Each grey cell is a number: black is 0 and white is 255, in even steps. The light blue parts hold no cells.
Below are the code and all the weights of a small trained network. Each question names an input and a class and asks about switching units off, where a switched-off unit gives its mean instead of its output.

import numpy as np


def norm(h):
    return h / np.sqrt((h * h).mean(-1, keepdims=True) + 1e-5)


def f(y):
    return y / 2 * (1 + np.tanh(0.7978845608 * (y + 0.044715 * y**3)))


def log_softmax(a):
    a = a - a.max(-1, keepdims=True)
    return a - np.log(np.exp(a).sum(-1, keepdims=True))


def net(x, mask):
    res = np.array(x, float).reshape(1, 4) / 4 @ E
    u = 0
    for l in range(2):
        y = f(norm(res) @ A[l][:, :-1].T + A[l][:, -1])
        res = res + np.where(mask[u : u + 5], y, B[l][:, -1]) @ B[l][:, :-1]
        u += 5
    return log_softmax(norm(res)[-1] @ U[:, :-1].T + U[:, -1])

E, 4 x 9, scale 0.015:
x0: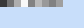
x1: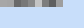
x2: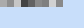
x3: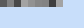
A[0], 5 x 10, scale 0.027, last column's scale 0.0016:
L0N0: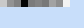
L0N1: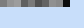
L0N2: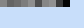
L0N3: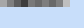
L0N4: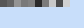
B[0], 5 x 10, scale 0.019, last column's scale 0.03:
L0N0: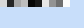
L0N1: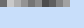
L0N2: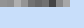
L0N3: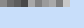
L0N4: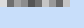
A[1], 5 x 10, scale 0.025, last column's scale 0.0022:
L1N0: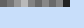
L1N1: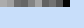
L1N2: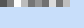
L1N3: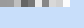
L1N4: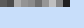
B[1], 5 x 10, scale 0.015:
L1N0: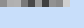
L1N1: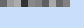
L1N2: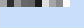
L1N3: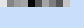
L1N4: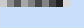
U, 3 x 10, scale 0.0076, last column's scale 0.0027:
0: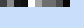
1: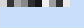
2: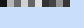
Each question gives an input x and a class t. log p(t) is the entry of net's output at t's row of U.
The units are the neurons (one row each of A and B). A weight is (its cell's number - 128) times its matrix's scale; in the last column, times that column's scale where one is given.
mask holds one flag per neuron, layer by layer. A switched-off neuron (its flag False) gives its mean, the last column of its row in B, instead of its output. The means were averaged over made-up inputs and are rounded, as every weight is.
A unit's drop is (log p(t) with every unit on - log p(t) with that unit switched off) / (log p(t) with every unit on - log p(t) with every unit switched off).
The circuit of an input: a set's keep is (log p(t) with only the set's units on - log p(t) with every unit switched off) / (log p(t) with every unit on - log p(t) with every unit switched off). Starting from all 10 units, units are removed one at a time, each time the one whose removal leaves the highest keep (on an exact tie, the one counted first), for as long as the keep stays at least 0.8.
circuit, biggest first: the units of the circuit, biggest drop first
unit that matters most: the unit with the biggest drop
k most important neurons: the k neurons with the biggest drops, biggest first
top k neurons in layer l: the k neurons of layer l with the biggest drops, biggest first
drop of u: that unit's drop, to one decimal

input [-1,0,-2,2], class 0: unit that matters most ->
L0N0
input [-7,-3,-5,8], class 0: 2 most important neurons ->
(L0N0; L0N4)
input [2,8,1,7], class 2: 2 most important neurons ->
(L0N0; L1N2)
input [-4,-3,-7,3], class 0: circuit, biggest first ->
(L0N0; L0N4; L1N2; L1N3)
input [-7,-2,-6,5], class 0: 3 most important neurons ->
(L0N0; L0N4; L1N2)
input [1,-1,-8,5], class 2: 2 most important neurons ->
(L0N0; L0N3)
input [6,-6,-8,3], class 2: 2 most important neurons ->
(L0N0; L0N4)
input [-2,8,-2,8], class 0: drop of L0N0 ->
0.9
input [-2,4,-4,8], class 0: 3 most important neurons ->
(L0N0; L0N4; L1N2)
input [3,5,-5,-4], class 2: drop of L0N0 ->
0.9
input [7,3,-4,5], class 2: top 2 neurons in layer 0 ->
(L0N0; L0N4)
